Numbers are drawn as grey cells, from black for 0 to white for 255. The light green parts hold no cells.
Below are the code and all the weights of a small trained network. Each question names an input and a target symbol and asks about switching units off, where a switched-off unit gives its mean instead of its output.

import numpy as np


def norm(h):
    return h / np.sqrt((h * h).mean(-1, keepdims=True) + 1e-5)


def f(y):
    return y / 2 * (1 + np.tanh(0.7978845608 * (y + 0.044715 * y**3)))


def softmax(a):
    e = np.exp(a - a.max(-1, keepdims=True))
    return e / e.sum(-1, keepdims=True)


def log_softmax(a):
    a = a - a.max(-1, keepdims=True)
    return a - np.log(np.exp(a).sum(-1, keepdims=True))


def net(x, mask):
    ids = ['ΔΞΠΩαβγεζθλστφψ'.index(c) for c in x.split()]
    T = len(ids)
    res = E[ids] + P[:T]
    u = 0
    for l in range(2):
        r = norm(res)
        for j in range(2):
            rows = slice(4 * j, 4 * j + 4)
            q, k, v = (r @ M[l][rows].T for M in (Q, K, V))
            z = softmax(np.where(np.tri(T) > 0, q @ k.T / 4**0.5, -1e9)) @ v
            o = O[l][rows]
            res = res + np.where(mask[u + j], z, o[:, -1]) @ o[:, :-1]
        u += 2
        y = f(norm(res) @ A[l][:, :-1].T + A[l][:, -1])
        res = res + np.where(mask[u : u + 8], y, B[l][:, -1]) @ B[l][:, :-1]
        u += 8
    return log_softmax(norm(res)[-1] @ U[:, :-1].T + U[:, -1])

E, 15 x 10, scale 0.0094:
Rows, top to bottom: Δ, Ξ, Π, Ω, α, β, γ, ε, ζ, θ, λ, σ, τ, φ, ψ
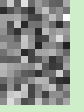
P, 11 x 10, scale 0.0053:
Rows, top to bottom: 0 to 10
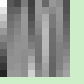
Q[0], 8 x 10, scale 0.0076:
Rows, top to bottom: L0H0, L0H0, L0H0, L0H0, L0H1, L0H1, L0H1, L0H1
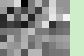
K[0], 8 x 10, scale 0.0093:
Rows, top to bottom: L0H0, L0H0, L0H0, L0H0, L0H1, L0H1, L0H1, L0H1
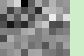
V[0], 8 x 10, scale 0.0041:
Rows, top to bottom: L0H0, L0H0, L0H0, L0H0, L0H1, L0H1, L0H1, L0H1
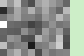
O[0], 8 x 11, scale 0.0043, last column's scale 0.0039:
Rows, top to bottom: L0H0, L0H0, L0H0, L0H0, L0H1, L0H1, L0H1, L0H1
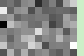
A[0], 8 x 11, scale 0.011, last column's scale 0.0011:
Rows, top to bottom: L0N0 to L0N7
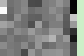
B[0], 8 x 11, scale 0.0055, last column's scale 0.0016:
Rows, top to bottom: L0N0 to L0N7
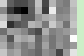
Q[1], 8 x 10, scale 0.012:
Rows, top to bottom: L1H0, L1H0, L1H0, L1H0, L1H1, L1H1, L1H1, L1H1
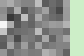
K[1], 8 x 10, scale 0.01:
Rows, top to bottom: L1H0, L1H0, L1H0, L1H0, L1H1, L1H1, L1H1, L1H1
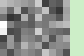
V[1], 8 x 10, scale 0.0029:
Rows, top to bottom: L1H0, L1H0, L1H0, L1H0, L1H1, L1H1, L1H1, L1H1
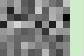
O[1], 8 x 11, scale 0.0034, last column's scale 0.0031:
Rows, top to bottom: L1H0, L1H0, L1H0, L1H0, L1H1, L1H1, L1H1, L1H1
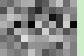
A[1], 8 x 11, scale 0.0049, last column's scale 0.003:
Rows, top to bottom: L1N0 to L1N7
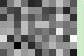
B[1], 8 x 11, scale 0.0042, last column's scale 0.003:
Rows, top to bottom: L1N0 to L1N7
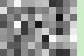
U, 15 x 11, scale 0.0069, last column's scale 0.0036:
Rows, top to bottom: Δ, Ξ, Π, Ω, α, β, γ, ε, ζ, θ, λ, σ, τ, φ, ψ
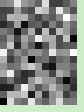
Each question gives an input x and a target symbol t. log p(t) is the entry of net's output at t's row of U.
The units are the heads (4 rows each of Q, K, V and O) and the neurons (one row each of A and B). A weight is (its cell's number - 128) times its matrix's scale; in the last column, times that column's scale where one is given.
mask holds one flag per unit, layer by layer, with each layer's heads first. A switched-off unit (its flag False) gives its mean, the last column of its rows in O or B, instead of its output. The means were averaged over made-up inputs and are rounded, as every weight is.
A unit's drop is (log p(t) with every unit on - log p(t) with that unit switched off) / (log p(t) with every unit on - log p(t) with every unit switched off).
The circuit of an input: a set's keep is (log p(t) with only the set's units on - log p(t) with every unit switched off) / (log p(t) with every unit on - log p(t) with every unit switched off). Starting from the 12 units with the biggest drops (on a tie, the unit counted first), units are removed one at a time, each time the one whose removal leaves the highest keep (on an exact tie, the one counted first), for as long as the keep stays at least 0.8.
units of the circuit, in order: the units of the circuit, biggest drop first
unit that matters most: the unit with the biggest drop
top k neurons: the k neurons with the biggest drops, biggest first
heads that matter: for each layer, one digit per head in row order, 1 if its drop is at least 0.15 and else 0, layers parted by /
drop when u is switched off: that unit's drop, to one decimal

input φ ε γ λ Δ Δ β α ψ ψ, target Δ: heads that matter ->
11 / 01
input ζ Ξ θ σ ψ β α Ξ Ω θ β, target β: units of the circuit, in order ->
[L1H0 L1N2 L0H1]
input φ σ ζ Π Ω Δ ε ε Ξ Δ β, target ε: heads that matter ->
10 / 10
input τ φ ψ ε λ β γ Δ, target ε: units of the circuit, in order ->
[L0H0]
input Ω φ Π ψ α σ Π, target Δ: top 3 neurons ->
[L1N0 L1N5 L1N7]
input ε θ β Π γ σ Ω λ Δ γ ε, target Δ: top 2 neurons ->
[L0N7 L0N3]
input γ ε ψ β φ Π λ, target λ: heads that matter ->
10 / 10
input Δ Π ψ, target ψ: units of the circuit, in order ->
[L0H0 L1H0 L1N1]
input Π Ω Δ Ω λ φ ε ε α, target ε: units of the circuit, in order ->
[L0H0 L0N0]
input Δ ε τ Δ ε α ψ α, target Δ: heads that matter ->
01 / 10
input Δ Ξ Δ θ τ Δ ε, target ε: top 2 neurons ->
[L1N5 L0N7]
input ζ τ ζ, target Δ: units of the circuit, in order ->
[L0H0 L1N5]
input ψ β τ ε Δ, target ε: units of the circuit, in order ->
[L0H0 L0N1]
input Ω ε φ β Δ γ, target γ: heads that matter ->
11 / 10
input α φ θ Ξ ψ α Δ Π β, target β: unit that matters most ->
L1N2
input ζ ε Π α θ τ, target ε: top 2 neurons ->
[L0N1 L1N6]
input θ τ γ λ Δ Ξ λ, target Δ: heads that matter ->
10 / 00
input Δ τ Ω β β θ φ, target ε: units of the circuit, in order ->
[L0H0 L0N3]
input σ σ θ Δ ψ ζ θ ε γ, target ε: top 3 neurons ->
[L1N6 L0N2 L1N7]
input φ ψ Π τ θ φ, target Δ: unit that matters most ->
L1N5
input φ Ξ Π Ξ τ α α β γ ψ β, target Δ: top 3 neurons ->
[L0N1 L1N4 L1N5]
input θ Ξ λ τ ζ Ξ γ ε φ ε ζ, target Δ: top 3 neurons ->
[L0N1 L1N5 L1N3]
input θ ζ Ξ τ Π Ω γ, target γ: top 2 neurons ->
[L0N3 L1N4]
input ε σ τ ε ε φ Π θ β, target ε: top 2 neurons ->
[L1N6 L0N0]
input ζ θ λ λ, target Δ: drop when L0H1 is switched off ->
0.2
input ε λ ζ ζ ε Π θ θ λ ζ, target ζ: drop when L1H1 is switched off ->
0.1
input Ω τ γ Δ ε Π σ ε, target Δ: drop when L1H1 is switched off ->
-0.1
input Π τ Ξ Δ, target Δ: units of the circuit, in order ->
[L1N3]
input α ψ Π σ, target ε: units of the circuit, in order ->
[L0N3 L1N5]
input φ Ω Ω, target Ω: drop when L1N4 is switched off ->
0.2
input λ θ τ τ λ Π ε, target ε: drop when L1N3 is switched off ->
0.1
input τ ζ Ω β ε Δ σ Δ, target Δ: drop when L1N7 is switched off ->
0.0
